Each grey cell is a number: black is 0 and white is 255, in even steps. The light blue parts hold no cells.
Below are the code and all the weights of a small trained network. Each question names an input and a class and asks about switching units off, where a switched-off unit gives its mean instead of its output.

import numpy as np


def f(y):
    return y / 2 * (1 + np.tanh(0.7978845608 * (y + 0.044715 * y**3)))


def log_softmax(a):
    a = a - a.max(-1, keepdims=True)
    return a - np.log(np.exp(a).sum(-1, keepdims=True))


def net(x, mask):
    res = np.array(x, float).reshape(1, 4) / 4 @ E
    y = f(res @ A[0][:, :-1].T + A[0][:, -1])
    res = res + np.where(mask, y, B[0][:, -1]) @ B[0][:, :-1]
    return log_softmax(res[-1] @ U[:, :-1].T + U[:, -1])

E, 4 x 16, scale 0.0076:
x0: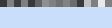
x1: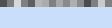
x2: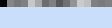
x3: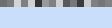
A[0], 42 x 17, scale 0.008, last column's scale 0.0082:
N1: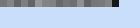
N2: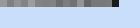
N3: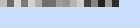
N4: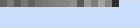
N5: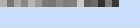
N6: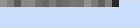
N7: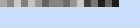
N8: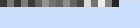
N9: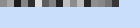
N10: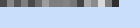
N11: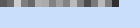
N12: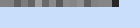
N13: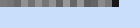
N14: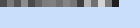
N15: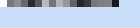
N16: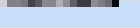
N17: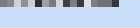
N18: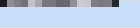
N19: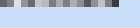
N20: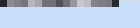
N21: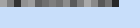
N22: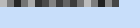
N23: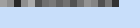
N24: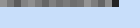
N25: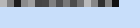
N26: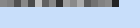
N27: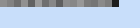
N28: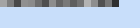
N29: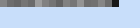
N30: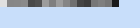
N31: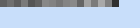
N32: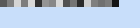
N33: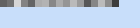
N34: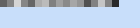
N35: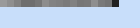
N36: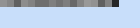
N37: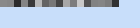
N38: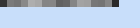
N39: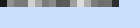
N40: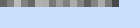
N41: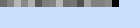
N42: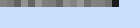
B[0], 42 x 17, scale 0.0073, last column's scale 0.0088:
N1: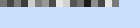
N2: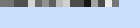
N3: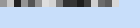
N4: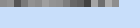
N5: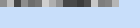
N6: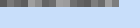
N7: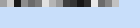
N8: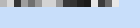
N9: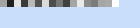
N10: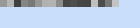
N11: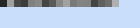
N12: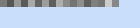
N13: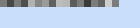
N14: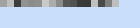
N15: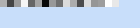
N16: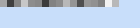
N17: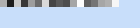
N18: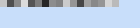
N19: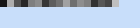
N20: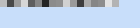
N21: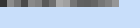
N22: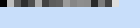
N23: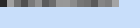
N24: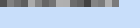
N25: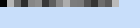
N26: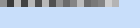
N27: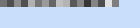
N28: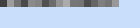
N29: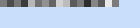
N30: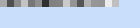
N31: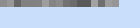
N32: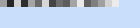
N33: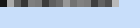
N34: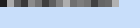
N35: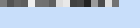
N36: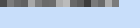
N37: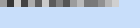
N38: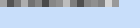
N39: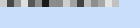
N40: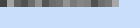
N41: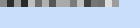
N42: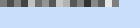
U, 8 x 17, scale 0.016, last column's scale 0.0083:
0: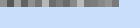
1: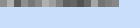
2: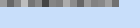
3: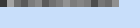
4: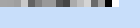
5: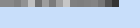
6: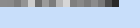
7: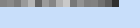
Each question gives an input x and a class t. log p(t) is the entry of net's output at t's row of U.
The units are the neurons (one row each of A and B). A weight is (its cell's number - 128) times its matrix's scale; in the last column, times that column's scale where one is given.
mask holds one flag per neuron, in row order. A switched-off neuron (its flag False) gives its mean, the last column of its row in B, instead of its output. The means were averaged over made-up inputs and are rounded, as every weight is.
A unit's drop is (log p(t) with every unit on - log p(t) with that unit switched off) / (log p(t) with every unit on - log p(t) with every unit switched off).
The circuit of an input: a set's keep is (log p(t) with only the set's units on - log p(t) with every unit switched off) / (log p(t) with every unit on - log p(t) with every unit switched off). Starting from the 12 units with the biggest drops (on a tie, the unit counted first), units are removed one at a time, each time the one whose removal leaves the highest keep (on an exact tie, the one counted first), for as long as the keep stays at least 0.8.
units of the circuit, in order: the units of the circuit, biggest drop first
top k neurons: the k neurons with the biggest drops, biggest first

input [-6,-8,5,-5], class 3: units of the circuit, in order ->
(N22)
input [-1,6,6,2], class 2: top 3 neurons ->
(N39 N18 N20)
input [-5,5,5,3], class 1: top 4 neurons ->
(N3 N7 N15 N5)
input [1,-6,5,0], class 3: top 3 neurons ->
(N22 N25 N15)
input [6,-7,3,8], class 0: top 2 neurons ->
(N17 N32)
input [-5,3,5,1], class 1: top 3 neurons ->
(N3 N7 N15)
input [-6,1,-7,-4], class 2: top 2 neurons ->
(N15 N30)
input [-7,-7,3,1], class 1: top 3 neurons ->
(N7 N3 N5)
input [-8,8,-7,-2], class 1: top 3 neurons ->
(N3 N7 N5)
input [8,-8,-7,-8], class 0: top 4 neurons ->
(N9 N37 N26 N3)
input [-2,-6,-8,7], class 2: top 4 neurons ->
(N15 N30 N16 N9)
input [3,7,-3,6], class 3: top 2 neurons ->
(N19 N33)
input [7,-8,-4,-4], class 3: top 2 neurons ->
(N22 N25)
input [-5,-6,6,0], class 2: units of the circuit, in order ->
(N39)
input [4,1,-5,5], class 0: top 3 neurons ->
(N17 N32 N39)
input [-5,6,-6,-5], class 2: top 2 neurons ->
(N15 N30)
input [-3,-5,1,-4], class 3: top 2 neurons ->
(N22 N17)
